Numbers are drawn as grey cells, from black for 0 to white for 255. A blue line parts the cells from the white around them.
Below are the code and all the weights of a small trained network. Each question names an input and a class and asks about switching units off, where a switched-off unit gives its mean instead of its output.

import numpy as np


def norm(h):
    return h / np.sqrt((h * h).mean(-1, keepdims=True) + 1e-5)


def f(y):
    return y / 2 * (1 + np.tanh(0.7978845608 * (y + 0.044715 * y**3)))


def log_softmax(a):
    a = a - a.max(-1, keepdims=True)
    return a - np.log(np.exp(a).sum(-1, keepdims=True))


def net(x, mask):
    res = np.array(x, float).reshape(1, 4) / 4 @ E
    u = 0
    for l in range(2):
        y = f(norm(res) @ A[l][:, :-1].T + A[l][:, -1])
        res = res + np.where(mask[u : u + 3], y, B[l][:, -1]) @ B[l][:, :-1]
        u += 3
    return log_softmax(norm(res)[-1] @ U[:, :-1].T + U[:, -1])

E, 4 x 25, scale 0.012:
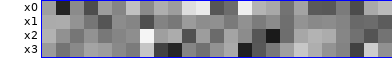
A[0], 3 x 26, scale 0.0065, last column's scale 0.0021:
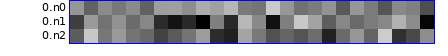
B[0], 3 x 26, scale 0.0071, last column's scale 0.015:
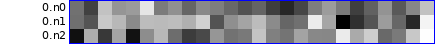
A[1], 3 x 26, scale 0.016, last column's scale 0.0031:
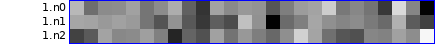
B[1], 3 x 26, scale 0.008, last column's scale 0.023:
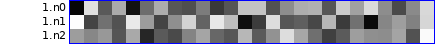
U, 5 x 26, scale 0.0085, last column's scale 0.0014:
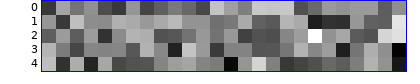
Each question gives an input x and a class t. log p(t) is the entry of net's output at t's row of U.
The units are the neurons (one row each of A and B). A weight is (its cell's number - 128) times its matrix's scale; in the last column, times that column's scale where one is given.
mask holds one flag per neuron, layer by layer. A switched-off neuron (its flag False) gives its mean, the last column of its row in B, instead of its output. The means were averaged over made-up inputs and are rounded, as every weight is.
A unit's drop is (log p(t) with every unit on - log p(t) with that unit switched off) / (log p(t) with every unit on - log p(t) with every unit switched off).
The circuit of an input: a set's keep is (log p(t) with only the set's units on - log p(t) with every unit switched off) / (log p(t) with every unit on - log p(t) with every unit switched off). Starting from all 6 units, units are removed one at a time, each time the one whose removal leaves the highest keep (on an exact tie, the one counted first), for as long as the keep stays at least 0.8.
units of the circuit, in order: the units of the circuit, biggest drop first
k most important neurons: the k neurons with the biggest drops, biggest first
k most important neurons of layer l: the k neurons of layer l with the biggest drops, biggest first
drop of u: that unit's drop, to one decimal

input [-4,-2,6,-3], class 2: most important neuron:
(1.n2)
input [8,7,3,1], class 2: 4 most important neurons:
(0.n1 1.n1 1.n2 1.n0)
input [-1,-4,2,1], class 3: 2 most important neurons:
(1.n2 0.n1)
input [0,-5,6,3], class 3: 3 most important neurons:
(1.n1 0.n2 0.n1)
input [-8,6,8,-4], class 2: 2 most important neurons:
(0.n2 1.n2)
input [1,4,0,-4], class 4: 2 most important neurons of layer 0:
(0.n1 0.n2)
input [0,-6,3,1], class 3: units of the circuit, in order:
(0.n2 0.n1 1.n2)
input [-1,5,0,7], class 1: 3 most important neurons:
(1.n1 0.n1 0.n2)
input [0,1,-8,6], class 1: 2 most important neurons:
(0.n1 0.n2)
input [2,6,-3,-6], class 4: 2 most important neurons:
(1.n0 0.n2)
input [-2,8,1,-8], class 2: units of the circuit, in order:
(1.n2 0.n1)
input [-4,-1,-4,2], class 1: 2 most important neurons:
(0.n1 1.n0)
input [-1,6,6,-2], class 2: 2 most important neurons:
(1.n1 1.n2)
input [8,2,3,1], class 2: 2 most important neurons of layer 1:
(1.n1 1.n2)
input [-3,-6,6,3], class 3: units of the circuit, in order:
(1.n1)
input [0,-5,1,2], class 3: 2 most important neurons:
(1.n1 0.n2)
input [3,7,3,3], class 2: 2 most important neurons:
(1.n2 0.n0)
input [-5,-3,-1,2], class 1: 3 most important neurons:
(0.n1 1.n0 1.n1)
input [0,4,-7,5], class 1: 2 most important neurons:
(0.n1 0.n2)
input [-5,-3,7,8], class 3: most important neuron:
(1.n1)
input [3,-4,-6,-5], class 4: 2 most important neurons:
(1.n0 0.n2)
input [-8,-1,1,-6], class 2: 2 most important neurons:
(0.n2 1.n2)
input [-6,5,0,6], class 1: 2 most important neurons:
(0.n1 1.n1)
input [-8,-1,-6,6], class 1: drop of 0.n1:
0.5
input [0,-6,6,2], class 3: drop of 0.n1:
0.7
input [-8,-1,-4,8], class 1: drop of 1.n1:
0.6
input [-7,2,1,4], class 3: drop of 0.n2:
0.1
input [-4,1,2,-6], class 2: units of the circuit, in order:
(1.n2)
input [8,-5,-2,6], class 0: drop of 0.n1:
0.0
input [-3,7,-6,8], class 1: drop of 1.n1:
0.3
